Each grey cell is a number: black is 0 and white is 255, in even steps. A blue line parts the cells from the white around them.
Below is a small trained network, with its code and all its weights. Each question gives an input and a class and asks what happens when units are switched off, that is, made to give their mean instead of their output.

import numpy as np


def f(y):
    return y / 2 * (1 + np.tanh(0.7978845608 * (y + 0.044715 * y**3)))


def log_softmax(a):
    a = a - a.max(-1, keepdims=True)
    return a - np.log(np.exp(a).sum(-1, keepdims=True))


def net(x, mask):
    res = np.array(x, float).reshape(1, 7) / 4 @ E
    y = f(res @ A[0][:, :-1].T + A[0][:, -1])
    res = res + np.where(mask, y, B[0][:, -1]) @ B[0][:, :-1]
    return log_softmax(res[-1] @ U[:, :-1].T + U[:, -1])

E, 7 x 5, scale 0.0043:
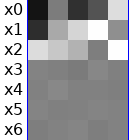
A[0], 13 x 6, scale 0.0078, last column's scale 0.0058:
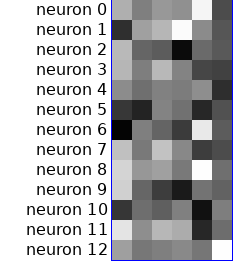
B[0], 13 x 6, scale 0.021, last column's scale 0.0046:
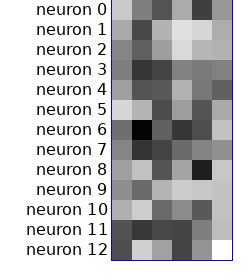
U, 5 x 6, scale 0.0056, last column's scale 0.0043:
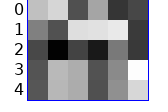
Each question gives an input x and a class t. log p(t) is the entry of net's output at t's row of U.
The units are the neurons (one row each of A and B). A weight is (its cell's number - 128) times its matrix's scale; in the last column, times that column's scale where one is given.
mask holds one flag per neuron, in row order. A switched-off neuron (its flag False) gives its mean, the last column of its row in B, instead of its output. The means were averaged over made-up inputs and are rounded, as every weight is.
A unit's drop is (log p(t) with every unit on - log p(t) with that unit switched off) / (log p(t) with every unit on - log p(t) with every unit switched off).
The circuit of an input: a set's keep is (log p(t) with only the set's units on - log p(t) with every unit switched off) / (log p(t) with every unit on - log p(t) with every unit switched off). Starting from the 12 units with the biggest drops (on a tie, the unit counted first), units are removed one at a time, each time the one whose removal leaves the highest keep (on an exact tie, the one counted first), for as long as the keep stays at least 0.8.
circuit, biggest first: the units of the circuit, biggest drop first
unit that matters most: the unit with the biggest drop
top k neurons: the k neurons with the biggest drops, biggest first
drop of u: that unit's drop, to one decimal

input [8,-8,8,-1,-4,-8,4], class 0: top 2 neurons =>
neuron 8; neuron 0
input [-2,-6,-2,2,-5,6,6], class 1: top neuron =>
neuron 9
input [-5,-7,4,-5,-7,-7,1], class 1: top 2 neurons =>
neuron 9; neuron 2
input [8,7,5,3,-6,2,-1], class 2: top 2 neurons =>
neuron 6; neuron 9
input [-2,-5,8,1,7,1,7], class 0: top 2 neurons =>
neuron 8; neuron 0
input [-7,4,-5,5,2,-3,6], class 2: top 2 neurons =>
neuron 11; neuron 7
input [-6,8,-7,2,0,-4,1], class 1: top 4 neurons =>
neuron 1; neuron 8; neuron 0; neuron 6
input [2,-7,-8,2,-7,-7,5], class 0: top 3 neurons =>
neuron 5; neuron 10; neuron 1
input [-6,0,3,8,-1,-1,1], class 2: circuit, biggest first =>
neuron 11; neuron 7
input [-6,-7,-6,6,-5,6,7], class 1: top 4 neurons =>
neuron 9; neuron 2; neuron 8; neuron 6
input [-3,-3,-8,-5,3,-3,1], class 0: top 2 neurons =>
neuron 5; neuron 10
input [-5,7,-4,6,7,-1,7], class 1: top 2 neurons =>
neuron 1; neuron 8
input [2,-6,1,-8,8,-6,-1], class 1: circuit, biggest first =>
neuron 9; neuron 2
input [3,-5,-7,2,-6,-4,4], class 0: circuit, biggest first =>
neuron 5
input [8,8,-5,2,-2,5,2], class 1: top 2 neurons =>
neuron 1; neuron 11
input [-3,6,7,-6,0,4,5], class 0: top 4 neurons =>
neuron 8; neuron 0; neuron 9; neuron 2
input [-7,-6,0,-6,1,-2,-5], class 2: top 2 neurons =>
neuron 11; neuron 7
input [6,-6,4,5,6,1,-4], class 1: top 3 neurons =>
neuron 9; neuron 2; neuron 11
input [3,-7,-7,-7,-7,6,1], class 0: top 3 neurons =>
neuron 5; neuron 10; neuron 1
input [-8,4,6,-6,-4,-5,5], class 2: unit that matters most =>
neuron 11
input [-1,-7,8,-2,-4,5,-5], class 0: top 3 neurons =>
neuron 8; neuron 0; neuron 1
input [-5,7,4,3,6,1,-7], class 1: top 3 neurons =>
neuron 1; neuron 6; neuron 10
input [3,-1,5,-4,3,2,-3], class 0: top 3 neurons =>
neuron 8; neuron 0; neuron 11
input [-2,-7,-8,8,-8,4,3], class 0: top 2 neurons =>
neuron 5; neuron 10
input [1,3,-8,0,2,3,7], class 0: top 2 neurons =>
neuron 5; neuron 10
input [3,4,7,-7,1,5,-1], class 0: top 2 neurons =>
neuron 8; neuron 0
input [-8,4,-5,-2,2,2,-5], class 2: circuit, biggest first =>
neuron 11
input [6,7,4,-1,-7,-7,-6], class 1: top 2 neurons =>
neuron 1; neuron 11
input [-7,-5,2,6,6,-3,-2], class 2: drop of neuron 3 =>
0.1
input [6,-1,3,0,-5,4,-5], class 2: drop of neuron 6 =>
1.1
